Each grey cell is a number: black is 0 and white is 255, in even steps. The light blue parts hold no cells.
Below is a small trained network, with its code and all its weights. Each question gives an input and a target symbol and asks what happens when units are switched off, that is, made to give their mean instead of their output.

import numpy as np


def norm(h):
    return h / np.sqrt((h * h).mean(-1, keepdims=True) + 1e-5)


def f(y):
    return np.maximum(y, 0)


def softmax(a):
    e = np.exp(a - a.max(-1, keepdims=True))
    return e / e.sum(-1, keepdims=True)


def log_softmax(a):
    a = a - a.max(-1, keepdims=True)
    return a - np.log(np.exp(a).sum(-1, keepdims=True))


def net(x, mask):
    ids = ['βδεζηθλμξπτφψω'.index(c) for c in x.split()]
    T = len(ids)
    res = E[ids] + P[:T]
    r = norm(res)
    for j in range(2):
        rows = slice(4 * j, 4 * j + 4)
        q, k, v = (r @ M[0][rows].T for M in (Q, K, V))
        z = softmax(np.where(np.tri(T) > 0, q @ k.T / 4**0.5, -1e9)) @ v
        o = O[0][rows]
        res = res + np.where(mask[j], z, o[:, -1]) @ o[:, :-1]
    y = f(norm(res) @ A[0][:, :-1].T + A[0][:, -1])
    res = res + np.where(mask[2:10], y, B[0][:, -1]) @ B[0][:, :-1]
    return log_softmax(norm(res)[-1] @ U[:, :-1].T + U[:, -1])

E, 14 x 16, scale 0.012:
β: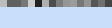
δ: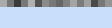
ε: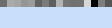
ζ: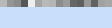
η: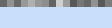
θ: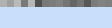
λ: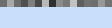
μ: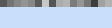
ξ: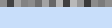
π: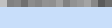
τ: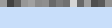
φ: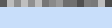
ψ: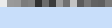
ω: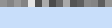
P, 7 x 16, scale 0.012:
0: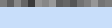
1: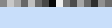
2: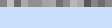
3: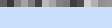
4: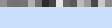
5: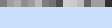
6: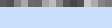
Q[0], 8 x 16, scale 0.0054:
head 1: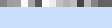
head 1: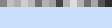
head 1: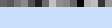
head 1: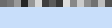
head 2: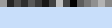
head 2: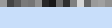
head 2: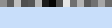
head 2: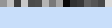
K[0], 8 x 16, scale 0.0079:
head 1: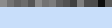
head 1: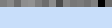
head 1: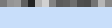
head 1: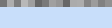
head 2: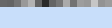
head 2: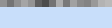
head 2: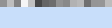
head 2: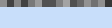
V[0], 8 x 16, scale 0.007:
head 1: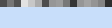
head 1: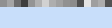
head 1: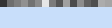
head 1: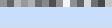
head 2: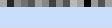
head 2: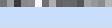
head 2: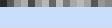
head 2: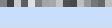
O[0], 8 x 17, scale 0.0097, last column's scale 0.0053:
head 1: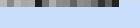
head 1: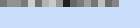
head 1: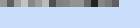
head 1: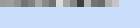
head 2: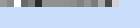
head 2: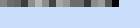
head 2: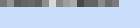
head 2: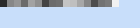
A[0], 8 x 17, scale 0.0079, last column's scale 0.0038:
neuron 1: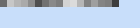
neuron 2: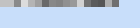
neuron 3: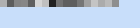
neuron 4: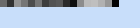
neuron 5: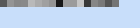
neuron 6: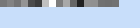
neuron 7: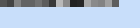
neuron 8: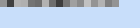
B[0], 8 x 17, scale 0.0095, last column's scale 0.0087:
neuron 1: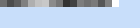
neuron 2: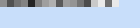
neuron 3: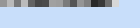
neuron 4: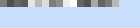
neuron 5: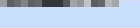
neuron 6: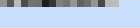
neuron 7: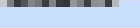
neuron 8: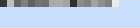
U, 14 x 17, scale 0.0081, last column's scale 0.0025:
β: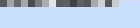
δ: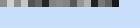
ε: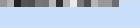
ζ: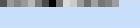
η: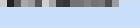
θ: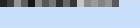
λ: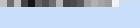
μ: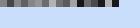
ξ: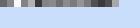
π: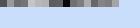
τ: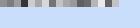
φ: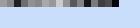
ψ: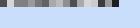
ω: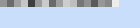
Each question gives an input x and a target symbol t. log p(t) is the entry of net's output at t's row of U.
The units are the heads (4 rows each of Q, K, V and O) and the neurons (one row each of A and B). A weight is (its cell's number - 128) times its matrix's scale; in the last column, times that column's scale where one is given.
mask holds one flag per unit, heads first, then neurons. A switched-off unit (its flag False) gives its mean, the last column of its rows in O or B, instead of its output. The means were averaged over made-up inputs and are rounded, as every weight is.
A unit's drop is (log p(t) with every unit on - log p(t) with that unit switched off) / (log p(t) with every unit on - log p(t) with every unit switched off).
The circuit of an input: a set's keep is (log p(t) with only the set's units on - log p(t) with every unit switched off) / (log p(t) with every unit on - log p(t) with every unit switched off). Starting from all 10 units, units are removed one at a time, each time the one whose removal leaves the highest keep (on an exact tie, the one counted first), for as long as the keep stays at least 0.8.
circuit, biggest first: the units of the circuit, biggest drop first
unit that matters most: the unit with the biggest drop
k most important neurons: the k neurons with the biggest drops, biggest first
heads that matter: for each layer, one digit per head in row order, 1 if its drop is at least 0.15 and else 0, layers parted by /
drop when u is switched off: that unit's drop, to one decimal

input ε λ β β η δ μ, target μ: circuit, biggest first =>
head 2; neuron 6; head 1
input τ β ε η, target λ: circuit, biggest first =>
head 2; neuron 6
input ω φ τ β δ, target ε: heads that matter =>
01
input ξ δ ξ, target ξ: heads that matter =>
01
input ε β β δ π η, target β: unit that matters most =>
head 2
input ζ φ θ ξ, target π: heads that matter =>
11
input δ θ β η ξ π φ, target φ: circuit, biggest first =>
head 2; neuron 3; neuron 4
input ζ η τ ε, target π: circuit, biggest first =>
head 1; head 2
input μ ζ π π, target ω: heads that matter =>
10
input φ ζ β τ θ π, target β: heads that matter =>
01
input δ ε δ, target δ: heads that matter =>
01
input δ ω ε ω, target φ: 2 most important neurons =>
neuron 3; neuron 4
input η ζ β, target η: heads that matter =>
10
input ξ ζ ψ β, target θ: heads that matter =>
11
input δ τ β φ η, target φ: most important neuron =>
neuron 2
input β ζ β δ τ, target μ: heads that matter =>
11
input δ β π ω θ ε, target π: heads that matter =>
00
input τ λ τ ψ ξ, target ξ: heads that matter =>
01
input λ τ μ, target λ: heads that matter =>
01
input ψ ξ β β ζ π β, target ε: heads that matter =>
10
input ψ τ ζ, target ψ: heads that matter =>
11
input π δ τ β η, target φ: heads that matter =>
11
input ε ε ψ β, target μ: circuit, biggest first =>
head 2; neuron 6
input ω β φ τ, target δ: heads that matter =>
10
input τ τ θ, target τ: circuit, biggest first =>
head 2
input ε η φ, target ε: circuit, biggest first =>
head 2; neuron 1
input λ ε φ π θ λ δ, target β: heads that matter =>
11
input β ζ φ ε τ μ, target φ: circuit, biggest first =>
head 2
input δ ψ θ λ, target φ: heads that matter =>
01
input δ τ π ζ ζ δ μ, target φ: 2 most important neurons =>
neuron 3; neuron 4
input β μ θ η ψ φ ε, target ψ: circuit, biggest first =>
head 2; neuron 8; neuron 4
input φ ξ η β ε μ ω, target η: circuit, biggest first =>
head 1; head 2
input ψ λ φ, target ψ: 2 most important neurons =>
neuron 3; neuron 2
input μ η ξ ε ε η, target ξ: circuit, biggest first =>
head 2
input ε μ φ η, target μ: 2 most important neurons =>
neuron 6; neuron 8
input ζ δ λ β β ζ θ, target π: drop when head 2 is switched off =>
0.3
